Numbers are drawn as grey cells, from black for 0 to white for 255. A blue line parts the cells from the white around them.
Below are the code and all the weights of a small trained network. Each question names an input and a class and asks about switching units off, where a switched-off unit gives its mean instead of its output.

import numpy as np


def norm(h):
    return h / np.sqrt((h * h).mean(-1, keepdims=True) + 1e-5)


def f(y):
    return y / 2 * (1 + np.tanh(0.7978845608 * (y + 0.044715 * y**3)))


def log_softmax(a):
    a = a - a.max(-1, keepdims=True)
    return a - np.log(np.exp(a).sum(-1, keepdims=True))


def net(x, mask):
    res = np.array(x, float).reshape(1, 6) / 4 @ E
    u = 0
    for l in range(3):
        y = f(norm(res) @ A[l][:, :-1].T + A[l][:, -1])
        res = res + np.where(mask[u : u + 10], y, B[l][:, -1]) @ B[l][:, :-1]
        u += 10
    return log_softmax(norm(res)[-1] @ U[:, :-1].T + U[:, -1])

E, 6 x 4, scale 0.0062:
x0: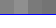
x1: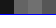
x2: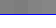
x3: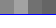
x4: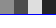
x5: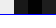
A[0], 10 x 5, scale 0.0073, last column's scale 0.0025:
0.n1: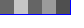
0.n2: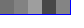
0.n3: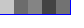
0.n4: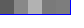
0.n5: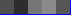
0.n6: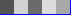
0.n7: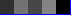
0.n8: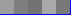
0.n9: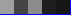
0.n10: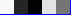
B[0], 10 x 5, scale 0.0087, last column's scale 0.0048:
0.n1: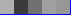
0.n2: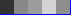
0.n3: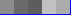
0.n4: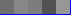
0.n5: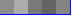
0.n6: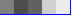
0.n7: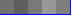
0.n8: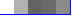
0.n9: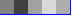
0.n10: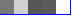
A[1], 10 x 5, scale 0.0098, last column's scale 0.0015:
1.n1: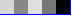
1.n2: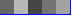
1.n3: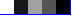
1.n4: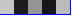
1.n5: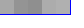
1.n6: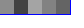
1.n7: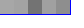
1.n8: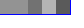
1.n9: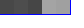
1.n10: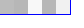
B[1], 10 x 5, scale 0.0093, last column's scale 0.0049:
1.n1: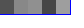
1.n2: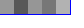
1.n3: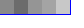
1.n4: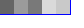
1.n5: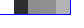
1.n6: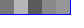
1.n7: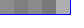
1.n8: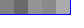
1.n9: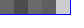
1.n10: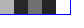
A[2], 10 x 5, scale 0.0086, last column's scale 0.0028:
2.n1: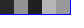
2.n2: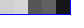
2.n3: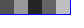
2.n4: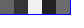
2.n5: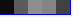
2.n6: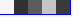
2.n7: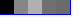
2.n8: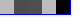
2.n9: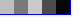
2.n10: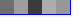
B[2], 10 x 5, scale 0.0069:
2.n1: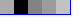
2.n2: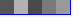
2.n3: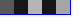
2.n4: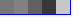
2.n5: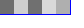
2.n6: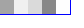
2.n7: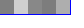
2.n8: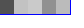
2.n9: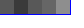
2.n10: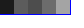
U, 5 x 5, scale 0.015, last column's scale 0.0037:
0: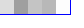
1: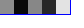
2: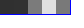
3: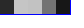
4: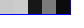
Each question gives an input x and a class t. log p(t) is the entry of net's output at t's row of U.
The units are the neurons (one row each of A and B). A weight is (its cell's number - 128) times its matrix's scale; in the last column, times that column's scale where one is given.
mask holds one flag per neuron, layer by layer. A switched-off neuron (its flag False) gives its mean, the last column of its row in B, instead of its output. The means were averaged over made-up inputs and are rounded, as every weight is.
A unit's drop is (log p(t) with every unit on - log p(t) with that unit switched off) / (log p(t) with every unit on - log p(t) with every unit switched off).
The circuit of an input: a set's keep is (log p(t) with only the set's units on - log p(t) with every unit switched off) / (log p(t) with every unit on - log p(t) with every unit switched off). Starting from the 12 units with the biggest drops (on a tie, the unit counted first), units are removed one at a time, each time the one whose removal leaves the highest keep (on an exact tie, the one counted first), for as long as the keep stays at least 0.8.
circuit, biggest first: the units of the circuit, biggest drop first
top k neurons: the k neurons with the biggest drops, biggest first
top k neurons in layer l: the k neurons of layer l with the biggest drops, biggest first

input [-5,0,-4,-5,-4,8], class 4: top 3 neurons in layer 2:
2.n2; 2.n9; 2.n4
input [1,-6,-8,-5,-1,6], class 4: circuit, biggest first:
0.n10
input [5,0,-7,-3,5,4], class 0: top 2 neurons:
0.n9; 1.n3
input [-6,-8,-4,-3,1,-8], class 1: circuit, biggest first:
1.n10; 2.n9
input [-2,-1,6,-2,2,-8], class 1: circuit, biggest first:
1.n10; 2.n4
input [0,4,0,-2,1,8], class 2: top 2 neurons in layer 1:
1.n4; 1.n10
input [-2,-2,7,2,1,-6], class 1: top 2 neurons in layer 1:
1.n10; 1.n4
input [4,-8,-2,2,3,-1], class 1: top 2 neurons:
1.n10; 1.n1
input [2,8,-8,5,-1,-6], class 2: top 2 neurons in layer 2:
2.n1; 2.n6
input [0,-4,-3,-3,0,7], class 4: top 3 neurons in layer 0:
0.n10; 0.n6; 0.n1
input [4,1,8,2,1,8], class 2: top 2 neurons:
1.n4; 1.n10
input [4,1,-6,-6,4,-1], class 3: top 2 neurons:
1.n5; 0.n8
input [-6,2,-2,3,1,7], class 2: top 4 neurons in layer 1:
1.n4; 1.n10; 1.n5; 1.n3
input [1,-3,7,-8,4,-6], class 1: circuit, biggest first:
1.n10
